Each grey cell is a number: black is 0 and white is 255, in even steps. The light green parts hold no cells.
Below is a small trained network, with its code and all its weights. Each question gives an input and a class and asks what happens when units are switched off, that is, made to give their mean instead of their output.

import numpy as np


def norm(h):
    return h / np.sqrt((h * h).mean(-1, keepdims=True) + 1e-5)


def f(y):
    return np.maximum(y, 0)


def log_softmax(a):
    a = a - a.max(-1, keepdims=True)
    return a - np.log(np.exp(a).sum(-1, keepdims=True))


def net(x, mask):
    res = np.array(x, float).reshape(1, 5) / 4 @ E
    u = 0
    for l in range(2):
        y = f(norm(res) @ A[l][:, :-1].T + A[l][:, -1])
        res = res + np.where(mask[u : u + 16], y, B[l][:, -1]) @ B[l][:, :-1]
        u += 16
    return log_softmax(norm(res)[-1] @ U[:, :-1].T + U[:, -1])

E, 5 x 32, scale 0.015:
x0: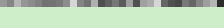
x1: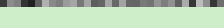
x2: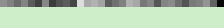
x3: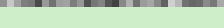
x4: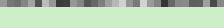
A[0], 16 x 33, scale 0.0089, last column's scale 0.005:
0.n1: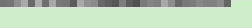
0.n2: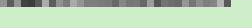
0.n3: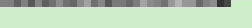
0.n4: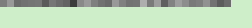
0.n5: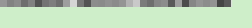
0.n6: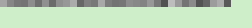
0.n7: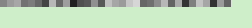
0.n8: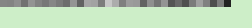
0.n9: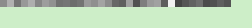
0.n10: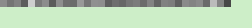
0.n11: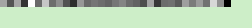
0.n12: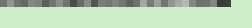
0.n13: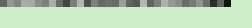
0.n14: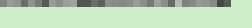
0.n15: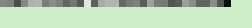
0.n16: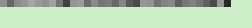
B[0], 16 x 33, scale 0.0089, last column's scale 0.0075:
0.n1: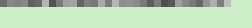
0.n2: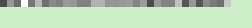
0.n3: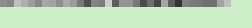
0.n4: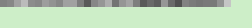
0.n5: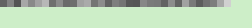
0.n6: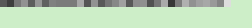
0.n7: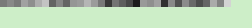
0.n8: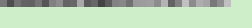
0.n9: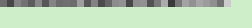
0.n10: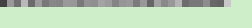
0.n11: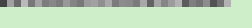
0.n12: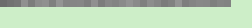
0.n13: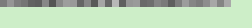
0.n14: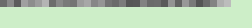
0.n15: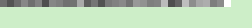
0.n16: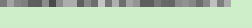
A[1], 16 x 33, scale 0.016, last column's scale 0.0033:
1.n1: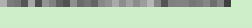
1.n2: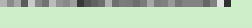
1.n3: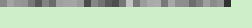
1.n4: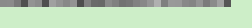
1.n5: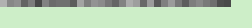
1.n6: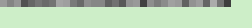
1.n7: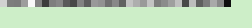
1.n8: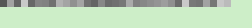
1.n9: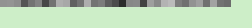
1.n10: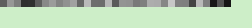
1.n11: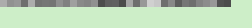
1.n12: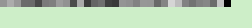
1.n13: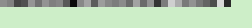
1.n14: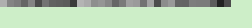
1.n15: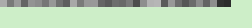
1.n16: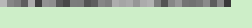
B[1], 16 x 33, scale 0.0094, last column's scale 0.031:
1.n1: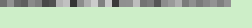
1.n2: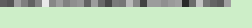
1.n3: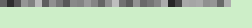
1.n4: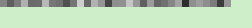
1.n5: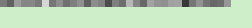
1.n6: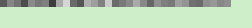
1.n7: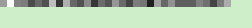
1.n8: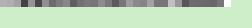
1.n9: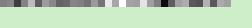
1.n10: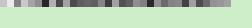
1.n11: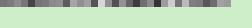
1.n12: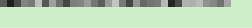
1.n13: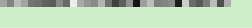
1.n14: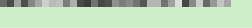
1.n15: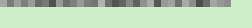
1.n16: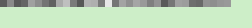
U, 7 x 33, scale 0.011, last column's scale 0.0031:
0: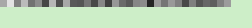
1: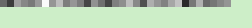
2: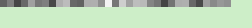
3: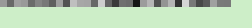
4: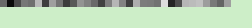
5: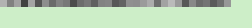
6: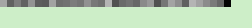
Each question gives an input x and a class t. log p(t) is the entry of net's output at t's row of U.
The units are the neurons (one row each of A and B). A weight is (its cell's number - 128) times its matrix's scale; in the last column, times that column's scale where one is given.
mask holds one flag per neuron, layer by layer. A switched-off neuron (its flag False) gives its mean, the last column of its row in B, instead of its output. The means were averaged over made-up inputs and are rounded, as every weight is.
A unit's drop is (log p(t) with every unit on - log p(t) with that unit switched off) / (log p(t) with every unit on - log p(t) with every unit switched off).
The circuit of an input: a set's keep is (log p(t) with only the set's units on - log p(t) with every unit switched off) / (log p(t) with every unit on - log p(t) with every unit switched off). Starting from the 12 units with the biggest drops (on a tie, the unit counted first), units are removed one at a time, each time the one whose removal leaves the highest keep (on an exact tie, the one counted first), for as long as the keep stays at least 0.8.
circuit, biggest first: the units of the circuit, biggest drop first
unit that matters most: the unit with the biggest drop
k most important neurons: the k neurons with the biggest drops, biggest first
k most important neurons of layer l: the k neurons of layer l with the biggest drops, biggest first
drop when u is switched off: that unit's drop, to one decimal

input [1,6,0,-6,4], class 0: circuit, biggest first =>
1.n10
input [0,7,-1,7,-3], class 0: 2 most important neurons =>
1.n10, 1.n8
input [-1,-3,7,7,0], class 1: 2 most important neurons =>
1.n14, 1.n5
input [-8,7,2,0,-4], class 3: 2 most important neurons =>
1.n13, 1.n7
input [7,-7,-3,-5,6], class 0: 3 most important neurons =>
1.n7, 0.n7, 1.n13
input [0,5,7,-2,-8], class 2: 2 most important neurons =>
1.n9, 1.n6
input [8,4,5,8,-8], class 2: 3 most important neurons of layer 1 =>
1.n9, 1.n6, 1.n13
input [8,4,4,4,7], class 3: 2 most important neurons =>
1.n11, 1.n15
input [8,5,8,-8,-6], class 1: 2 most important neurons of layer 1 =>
1.n14, 1.n13
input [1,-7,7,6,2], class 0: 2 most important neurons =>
1.n7, 1.n2
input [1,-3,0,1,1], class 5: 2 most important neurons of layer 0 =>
0.n6, 0.n2
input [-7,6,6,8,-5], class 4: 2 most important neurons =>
1.n12, 0.n5
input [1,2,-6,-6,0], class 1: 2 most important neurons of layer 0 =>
0.n6, 0.n9
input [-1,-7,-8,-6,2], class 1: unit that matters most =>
1.n2
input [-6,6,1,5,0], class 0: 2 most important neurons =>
1.n10, 0.n5
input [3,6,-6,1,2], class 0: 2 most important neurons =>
1.n10, 1.n14
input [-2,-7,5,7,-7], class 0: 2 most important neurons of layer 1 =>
1.n7, 1.n16
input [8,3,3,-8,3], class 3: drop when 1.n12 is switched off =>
0.1
